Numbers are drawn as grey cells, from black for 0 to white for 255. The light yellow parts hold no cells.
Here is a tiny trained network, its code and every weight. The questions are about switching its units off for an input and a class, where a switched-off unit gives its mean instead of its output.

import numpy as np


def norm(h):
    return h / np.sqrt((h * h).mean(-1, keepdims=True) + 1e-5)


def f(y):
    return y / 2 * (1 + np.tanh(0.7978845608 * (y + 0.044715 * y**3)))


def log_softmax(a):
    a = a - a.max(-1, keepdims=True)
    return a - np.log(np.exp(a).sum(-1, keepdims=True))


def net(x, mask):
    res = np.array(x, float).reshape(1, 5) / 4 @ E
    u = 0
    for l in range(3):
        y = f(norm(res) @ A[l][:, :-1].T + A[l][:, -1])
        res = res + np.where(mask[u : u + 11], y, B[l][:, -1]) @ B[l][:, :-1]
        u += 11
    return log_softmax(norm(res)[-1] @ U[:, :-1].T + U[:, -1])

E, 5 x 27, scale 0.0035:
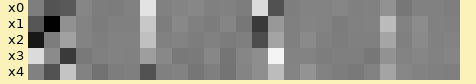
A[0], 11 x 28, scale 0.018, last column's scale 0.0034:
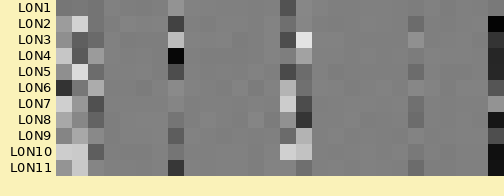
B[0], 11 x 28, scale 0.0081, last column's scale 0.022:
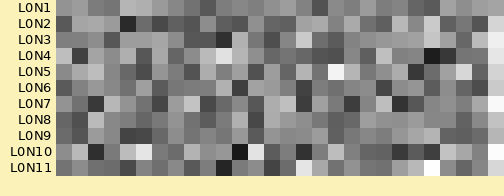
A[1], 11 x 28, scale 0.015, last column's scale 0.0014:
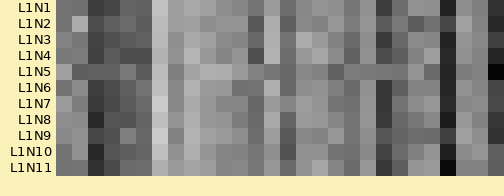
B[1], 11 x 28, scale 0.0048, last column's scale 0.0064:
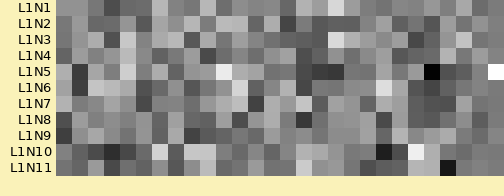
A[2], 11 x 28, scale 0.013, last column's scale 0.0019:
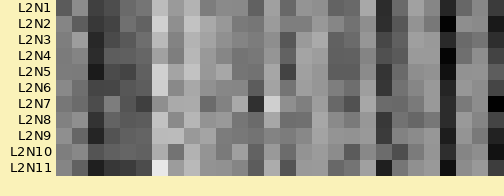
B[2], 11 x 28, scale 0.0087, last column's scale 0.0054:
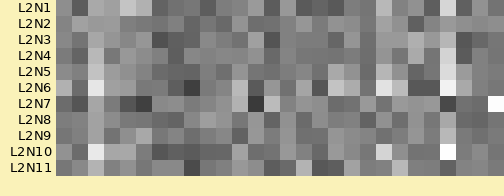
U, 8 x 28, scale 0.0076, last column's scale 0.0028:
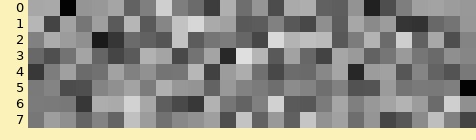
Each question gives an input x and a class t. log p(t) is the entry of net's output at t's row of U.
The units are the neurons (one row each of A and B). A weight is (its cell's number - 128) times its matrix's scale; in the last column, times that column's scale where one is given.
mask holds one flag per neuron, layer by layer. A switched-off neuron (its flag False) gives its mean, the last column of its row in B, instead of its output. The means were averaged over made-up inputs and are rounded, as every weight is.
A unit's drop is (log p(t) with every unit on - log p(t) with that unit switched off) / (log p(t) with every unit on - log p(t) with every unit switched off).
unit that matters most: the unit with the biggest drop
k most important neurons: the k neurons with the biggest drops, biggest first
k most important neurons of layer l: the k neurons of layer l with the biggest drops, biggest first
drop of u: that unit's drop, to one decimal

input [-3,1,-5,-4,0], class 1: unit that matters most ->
L0N4
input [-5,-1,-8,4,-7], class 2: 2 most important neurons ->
[L0N2; L0N5]
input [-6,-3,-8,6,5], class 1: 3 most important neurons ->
[L0N4; L0N9; L1N5]
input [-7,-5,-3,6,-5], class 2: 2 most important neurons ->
[L0N2; L0N5]
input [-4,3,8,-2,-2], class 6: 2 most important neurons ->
[L0N10; L0N3]
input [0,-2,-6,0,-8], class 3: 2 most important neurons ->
[L0N7; L0N8]
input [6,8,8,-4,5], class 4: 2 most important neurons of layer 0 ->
[L0N6; L0N11]
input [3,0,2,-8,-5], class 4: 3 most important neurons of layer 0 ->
[L0N7; L0N6; L0N4]
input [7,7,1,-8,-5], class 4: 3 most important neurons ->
[L0N7; L0N4; L0N10]
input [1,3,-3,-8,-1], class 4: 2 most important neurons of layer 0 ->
[L0N7; L0N6]
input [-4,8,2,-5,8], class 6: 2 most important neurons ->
[L0N10; L0N4]
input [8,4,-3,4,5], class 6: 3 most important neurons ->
[L0N3; L0N10; L0N6]
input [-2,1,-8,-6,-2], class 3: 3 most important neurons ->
[L0N8; L0N7; L0N10]
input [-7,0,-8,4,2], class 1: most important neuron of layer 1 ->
[L1N5]
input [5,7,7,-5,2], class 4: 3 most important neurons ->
[L0N6; L0N11; L0N7]
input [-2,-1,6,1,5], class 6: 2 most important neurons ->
[L0N7; L0N3]
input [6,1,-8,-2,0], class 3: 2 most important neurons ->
[L0N8; L2N7]
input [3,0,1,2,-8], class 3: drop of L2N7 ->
0.1
